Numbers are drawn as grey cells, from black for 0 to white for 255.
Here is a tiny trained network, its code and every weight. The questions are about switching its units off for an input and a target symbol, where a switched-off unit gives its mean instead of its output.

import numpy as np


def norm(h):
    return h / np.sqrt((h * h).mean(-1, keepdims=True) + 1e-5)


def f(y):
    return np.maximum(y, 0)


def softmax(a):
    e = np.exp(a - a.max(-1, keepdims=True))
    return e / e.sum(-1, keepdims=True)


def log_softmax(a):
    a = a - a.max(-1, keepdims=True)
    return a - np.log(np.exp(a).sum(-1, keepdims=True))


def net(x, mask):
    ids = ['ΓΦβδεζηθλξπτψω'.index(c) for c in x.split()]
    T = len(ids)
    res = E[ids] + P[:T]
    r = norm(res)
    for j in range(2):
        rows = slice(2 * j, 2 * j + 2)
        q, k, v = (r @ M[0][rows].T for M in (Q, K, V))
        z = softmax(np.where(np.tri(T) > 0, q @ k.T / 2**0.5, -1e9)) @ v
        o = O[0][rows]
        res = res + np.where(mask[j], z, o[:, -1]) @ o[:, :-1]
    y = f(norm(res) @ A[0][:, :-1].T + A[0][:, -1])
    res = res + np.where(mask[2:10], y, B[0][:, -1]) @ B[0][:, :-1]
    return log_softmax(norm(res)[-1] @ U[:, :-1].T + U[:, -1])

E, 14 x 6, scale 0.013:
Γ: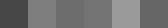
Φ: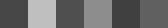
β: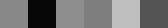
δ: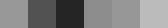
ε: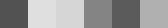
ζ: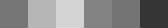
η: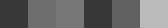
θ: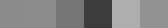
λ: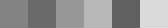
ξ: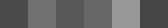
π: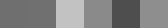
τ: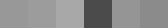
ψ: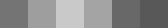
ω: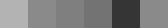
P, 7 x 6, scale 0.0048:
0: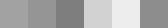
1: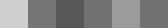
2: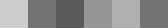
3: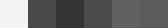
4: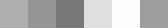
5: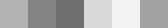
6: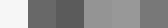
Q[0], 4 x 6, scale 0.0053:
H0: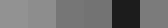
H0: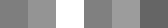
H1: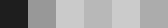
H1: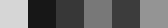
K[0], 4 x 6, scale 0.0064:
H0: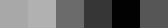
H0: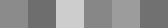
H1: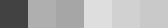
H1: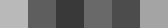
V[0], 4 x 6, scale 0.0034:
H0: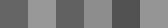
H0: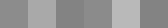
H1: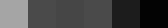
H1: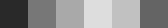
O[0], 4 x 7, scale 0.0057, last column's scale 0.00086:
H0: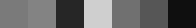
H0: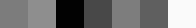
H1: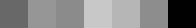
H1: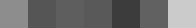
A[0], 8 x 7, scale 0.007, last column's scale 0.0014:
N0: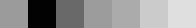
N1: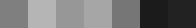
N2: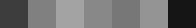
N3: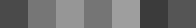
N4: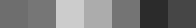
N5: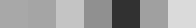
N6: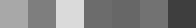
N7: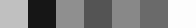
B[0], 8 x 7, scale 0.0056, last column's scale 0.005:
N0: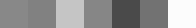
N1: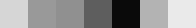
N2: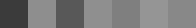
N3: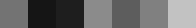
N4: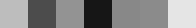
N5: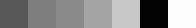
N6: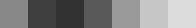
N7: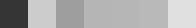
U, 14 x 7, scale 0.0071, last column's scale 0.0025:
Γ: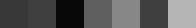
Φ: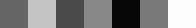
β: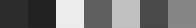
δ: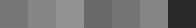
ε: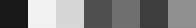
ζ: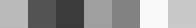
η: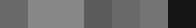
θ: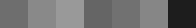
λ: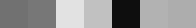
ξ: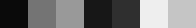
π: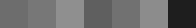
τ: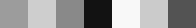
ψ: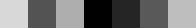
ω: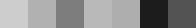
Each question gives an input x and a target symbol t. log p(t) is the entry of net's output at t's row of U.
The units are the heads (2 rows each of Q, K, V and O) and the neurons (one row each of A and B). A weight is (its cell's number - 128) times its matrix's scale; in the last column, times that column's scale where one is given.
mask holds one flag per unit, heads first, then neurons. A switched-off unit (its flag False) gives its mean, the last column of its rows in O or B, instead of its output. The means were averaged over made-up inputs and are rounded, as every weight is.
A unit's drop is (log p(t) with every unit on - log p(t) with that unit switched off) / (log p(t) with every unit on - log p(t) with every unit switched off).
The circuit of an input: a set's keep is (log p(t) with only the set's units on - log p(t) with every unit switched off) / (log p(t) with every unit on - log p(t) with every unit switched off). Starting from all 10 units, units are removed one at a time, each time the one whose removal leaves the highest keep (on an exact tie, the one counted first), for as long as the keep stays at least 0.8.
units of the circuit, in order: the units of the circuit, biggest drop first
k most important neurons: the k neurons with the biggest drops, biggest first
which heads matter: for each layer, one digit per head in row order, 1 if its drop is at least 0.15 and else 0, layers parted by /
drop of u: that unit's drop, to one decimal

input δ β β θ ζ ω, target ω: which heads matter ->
00
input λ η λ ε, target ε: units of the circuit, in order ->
[N5]
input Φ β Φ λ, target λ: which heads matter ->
00
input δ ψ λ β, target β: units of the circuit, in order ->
[N7, N0]
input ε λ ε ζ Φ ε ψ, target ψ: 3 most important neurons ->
[N1, N4, N6]
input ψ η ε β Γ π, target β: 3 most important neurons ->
[N5, N1, N6]
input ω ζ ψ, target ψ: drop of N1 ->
0.2
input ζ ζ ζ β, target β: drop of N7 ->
0.5
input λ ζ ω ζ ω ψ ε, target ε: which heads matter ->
00
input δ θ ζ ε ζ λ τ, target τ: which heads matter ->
00
